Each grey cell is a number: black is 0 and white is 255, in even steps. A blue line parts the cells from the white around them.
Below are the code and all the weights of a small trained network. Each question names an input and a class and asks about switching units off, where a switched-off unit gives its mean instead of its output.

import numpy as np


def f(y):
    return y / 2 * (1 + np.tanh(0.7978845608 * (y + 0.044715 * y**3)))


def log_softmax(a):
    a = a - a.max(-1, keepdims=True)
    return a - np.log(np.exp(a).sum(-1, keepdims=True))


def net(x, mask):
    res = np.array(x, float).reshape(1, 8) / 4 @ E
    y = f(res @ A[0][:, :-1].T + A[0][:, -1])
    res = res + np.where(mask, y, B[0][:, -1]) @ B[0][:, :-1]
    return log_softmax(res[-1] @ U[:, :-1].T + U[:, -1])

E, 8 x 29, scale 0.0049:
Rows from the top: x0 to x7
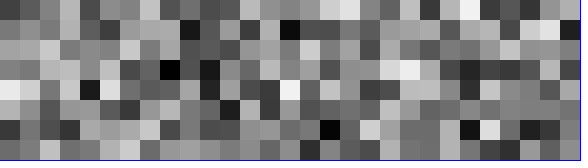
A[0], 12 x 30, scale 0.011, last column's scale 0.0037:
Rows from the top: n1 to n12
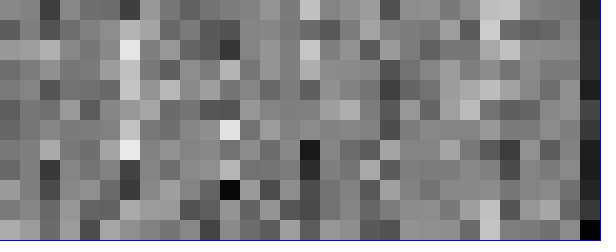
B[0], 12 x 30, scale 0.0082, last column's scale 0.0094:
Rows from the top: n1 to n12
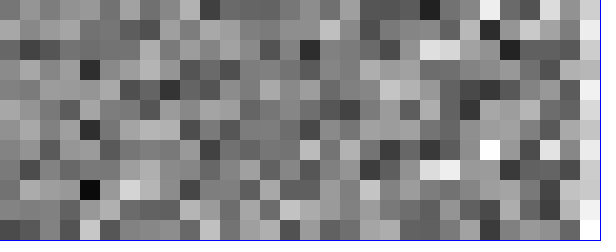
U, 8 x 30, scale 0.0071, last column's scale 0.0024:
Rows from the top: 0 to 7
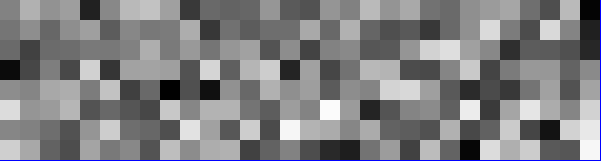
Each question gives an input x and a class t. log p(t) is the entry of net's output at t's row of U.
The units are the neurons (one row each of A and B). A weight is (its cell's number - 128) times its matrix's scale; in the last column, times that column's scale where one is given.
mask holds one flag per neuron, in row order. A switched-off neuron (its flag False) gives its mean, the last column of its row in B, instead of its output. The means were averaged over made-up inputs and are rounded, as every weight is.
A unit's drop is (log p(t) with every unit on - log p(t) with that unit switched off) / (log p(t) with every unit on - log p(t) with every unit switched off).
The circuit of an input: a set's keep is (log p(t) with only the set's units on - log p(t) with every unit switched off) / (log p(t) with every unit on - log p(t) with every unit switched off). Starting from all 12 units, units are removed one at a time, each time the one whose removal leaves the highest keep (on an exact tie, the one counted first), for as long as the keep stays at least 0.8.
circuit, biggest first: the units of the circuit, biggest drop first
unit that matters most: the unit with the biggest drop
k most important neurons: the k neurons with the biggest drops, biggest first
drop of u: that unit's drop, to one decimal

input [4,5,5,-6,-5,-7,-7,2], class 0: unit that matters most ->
n7
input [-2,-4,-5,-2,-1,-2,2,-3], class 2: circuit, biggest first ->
[n11; n9]
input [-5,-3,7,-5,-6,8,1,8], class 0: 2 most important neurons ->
[n10; n1]
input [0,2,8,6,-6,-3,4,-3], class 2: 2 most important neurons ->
[n3; n12]
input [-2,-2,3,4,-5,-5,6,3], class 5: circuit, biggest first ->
[n2; n12]
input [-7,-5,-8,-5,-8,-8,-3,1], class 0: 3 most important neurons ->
[n7; n12; n4]
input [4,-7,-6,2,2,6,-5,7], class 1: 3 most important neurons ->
[n8; n11; n2]
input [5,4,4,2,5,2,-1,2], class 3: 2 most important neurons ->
[n12; n9]
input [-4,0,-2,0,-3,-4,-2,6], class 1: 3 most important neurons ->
[n8; n12; n6]
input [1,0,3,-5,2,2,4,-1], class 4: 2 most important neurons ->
[n5; n9]
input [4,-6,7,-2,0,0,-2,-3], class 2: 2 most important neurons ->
[n3; n11]
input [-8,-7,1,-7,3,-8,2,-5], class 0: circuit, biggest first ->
[n7; n4]
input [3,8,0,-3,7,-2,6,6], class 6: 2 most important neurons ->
[n11; n1]
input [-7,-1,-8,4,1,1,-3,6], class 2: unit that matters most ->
n9
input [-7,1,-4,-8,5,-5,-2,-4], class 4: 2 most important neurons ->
[n5; n6]
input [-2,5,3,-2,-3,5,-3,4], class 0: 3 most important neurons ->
[n10; n12; n2]
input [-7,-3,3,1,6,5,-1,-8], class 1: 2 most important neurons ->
[n1; n6]
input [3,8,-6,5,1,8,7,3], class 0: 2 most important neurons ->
[n10; n5]
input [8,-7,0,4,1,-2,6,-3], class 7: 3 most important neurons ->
[n6; n11; n5]
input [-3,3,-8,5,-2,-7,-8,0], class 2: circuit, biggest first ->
[n9]
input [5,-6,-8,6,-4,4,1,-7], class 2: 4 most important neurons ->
[n9; n8; n11; n5]
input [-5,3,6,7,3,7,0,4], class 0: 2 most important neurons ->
[n10; n5]
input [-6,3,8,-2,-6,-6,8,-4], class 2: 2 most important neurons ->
[n3; n12]
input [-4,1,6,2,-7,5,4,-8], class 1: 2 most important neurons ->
[n1; n12]
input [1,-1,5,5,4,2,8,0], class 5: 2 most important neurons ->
[n2; n5]
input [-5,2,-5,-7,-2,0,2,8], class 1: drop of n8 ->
1.3
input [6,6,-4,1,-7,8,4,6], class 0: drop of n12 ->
0.2
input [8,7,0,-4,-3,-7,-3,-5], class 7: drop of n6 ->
1.1
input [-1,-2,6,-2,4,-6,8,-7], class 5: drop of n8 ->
0.3
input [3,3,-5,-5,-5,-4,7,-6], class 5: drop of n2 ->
0.8
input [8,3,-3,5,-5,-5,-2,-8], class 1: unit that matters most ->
n1
